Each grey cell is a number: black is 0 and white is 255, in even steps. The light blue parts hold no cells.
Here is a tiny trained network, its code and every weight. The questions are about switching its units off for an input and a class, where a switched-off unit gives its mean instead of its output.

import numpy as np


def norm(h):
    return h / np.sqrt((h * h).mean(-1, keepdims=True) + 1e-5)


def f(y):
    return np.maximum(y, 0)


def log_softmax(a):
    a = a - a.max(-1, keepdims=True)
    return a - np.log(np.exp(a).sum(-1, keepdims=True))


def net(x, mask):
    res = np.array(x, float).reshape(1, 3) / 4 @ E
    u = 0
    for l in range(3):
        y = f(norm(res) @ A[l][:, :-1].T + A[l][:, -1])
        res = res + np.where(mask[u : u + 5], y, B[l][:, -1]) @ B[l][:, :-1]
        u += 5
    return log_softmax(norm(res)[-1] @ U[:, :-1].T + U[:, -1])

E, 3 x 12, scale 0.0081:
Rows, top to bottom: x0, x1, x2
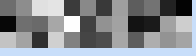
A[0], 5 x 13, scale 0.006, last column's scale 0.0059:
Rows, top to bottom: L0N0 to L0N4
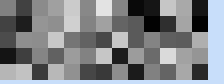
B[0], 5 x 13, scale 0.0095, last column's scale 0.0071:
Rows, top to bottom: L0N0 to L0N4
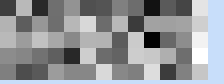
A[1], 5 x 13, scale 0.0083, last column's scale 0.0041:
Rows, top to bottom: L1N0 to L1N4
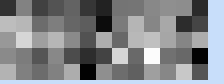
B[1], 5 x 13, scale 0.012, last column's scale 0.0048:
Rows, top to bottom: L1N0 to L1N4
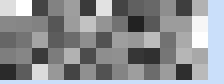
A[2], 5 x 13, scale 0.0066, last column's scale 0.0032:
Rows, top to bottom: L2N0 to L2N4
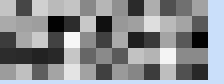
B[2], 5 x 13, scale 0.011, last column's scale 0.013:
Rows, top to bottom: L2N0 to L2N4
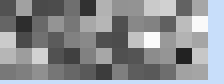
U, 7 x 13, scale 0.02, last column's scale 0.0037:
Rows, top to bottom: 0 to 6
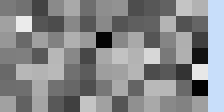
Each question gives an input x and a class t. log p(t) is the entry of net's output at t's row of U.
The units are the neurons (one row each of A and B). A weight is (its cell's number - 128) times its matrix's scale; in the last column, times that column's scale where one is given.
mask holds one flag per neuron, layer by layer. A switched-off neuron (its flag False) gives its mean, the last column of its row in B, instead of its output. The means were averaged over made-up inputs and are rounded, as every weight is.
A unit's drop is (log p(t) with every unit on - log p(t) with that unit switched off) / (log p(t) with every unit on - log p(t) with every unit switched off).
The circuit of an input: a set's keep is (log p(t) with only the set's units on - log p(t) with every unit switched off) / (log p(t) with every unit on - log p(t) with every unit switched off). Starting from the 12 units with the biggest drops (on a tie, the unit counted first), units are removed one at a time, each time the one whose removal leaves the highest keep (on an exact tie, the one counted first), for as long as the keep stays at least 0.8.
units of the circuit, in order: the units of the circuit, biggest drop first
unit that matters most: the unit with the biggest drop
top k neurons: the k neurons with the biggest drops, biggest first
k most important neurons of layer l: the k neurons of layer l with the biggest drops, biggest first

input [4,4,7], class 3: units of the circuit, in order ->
L0N4
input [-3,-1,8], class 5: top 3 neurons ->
L1N4, L0N2, L2N1
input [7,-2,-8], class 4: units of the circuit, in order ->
L0N3, L2N1
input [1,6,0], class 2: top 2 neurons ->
L0N1, L2N2
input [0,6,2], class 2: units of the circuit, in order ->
L0N0, L0N1, L2N2
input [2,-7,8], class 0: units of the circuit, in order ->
L1N3, L0N3
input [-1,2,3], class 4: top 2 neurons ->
L0N4, L2N1
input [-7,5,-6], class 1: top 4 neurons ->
L0N0, L1N0, L0N2, L1N2
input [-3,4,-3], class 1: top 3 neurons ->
L0N0, L1N0, L0N2
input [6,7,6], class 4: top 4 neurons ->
L0N2, L2N1, L1N1, L0N4
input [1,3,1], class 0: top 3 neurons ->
L0N4, L1N4, L1N2
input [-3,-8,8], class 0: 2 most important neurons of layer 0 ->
L0N2, L0N3
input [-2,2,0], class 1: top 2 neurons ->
L0N0, L1N0
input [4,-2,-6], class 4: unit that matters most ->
L0N3
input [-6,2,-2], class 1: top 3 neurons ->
L0N0, L1N0, L0N2
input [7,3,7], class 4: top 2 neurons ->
L0N2, L2N1
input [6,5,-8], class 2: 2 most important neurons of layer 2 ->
L2N3, L2N1
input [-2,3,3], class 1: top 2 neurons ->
L0N0, L2N1
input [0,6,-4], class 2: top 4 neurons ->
L0N1, L0N0, L2N2, L2N4
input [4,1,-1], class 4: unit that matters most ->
L0N2
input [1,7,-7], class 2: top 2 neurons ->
L0N1, L0N0
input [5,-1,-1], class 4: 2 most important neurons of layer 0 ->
L0N2, L0N3
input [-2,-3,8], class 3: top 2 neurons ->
L0N4, L0N0
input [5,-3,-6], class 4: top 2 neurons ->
L0N3, L2N1
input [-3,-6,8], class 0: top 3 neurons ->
L1N3, L0N2, L0N3
